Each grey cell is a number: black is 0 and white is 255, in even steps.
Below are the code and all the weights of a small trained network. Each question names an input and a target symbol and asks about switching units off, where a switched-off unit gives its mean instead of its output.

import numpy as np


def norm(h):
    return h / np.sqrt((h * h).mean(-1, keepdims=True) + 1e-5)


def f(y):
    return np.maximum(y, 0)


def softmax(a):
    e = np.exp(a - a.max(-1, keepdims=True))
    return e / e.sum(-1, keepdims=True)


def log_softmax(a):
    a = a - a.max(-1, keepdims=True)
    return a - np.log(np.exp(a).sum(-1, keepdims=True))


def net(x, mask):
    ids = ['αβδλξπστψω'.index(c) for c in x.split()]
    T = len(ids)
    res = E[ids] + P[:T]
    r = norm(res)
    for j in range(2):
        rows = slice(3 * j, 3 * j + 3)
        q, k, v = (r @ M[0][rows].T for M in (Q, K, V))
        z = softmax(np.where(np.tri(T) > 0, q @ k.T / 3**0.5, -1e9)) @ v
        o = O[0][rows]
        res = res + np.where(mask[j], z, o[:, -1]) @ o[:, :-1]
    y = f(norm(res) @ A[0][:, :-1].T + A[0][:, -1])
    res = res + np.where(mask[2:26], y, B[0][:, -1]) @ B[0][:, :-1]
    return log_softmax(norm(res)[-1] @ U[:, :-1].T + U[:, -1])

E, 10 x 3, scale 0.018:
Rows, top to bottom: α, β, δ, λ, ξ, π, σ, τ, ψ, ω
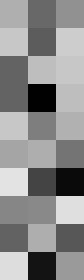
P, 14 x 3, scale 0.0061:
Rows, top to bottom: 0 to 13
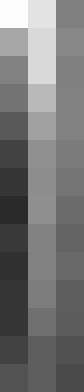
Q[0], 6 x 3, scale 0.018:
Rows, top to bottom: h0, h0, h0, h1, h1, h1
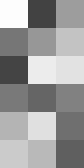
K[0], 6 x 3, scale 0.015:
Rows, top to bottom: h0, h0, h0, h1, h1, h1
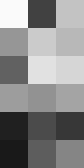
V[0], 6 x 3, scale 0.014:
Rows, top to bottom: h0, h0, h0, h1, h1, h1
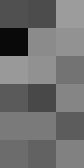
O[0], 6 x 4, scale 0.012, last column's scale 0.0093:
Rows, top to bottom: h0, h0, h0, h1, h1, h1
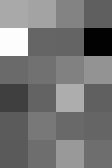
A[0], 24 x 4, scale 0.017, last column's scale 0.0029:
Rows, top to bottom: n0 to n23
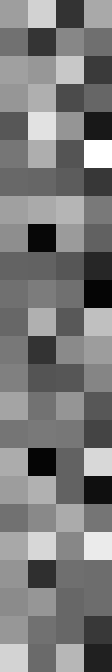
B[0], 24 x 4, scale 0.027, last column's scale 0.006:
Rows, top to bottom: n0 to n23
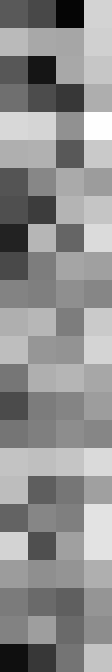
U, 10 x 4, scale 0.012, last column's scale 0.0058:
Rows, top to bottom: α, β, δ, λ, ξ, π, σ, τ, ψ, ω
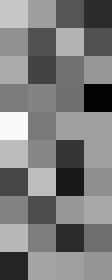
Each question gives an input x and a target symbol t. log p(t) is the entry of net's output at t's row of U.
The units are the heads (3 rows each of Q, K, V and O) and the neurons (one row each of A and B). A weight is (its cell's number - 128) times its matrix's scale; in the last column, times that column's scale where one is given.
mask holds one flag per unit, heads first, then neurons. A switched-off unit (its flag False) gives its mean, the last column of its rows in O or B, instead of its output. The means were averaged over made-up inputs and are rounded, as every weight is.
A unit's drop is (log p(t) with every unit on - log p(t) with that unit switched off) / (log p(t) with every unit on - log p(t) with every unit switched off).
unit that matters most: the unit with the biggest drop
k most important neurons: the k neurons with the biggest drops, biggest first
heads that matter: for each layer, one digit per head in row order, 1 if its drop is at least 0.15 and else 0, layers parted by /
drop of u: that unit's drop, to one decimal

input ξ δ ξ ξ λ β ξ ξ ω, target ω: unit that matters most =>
n8
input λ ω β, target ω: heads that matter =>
01
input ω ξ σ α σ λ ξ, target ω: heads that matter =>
01
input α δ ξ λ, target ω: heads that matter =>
10
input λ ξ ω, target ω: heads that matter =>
00
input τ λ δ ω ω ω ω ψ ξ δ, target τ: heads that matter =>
10
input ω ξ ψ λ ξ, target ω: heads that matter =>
01
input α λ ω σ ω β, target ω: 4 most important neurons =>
[n19; n16; n18; n17]
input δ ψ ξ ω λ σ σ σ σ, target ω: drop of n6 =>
0.1
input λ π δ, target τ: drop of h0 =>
1.0
